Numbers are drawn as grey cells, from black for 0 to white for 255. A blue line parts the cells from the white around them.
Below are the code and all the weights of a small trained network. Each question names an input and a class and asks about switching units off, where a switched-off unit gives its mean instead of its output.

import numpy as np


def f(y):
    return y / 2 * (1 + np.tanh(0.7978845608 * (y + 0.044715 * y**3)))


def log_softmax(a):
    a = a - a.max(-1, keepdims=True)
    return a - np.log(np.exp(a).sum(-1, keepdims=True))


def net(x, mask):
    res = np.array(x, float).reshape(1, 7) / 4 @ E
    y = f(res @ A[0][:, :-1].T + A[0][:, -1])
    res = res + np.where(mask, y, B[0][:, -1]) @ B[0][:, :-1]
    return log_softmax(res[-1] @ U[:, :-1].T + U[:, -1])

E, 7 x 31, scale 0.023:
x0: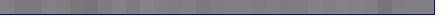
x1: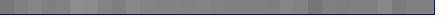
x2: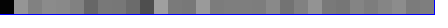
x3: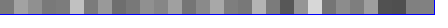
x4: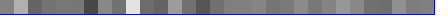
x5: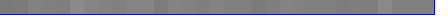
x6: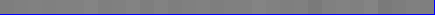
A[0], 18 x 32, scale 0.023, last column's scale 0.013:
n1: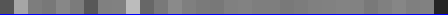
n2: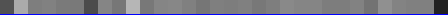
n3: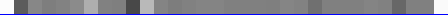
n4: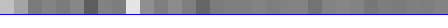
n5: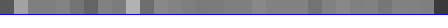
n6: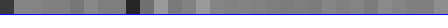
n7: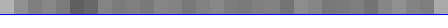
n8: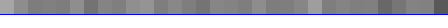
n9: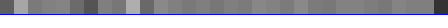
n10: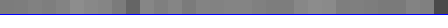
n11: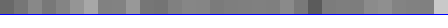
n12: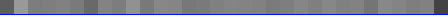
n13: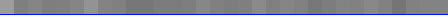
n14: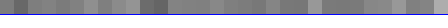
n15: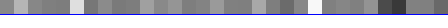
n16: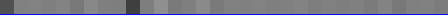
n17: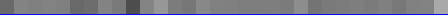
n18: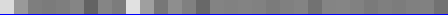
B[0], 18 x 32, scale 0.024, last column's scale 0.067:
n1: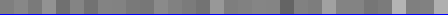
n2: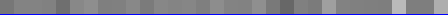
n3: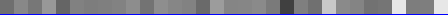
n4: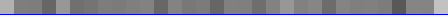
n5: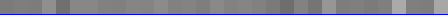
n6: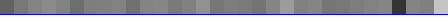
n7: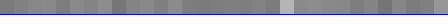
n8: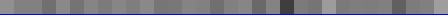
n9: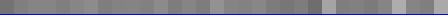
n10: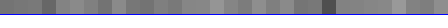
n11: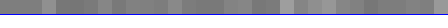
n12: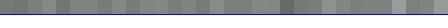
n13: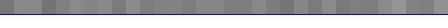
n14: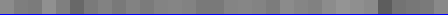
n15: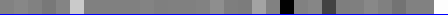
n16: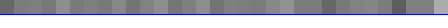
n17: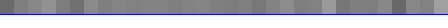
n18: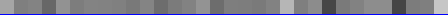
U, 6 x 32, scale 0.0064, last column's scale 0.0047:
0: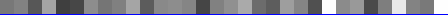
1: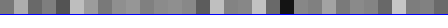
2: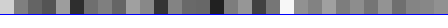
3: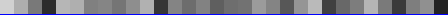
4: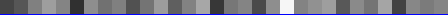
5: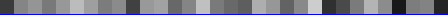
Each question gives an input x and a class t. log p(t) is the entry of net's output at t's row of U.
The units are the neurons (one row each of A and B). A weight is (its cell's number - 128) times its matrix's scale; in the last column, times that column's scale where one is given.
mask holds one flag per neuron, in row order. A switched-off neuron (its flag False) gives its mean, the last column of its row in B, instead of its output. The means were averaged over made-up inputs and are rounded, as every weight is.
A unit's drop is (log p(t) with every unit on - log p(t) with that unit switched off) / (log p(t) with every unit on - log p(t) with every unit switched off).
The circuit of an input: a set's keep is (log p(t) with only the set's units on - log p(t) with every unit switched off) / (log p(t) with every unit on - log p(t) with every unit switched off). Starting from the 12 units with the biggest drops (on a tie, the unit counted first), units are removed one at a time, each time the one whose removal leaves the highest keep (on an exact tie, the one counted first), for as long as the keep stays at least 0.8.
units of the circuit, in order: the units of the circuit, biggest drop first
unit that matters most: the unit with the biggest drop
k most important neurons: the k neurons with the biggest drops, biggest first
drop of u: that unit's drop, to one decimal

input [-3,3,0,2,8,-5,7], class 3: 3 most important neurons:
n18, n4, n3
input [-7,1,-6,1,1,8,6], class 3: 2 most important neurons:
n18, n4
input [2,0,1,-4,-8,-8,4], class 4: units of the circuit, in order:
n15, n6
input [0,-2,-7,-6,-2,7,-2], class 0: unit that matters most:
n3
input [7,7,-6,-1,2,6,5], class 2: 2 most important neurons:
n15, n18
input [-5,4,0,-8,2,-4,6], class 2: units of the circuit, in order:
n3, n15
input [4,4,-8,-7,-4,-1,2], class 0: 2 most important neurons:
n15, n3
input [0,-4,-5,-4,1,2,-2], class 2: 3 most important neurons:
n15, n18, n4
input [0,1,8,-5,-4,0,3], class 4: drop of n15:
0.4
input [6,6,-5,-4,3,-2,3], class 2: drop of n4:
0.0
